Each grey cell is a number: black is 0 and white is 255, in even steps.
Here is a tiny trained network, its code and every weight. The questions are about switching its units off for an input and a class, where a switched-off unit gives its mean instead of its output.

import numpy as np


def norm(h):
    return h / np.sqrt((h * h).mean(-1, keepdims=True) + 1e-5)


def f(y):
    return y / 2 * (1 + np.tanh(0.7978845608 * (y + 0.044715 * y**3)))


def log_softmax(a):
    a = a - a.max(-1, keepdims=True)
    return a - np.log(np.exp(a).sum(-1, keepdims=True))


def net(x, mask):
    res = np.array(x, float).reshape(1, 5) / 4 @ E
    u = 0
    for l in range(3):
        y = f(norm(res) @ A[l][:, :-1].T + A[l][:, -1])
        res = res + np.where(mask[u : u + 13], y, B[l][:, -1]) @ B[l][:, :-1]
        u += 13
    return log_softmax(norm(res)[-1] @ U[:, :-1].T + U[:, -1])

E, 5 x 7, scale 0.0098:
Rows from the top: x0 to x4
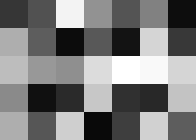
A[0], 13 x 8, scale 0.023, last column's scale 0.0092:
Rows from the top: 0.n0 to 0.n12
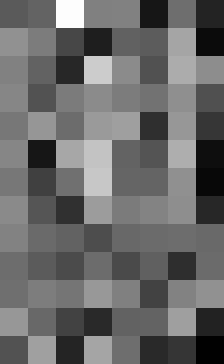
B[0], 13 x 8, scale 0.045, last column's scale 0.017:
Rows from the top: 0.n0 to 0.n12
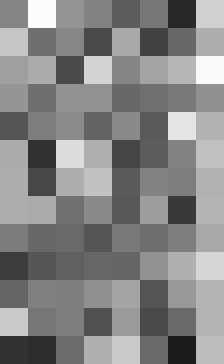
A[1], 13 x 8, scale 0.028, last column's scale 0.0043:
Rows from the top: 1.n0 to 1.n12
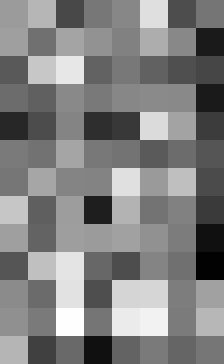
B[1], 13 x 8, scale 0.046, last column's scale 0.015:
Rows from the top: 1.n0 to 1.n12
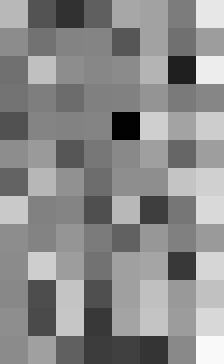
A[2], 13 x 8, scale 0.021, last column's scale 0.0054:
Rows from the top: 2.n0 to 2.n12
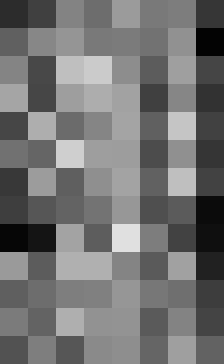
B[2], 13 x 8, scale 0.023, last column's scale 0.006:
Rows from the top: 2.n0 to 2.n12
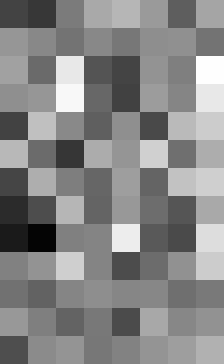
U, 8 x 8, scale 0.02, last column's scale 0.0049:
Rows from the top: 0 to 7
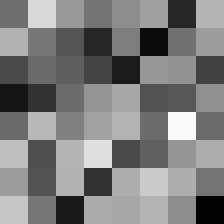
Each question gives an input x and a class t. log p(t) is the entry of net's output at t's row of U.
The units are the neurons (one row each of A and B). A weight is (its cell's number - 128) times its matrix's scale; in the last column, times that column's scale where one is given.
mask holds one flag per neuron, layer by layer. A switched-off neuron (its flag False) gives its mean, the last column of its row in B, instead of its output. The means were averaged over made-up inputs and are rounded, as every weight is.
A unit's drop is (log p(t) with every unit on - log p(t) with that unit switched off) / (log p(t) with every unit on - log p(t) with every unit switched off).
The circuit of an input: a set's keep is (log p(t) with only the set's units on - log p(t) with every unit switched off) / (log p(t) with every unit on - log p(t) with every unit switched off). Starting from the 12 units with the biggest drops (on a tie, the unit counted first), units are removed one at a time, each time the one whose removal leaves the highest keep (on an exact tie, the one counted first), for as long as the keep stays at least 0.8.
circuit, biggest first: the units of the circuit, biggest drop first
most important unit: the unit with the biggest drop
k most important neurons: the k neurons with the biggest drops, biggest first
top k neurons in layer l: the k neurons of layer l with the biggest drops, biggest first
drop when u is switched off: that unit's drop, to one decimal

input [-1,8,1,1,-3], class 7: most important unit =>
0.n2
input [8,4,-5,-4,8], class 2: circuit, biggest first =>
0.n9, 1.n4
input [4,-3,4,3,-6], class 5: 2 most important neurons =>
0.n5, 0.n6
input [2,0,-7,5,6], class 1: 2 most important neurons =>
0.n11, 0.n1
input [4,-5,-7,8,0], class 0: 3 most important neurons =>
0.n0, 1.n2, 1.n5
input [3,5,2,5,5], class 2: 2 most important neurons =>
0.n9, 1.n4
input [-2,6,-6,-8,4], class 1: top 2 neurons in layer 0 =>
0.n1, 0.n11
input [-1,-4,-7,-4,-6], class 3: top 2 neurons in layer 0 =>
0.n12, 0.n10
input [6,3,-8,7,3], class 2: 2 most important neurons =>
0.n9, 1.n4
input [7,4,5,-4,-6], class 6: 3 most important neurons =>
0.n0, 0.n9, 0.n2
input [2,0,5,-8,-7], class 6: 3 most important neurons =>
0.n0, 0.n2, 0.n9
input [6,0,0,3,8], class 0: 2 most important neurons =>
0.n0, 1.n9
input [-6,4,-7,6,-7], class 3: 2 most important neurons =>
0.n12, 0.n9
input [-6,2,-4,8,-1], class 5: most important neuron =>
0.n2
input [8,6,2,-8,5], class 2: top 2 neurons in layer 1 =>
1.n4, 1.n12
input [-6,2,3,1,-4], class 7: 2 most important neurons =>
0.n7, 1.n0
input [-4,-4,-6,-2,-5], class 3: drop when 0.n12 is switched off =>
0.7
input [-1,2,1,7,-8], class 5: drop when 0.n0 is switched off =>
0.0
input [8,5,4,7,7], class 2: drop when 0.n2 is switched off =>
0.1
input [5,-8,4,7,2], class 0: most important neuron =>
0.n0
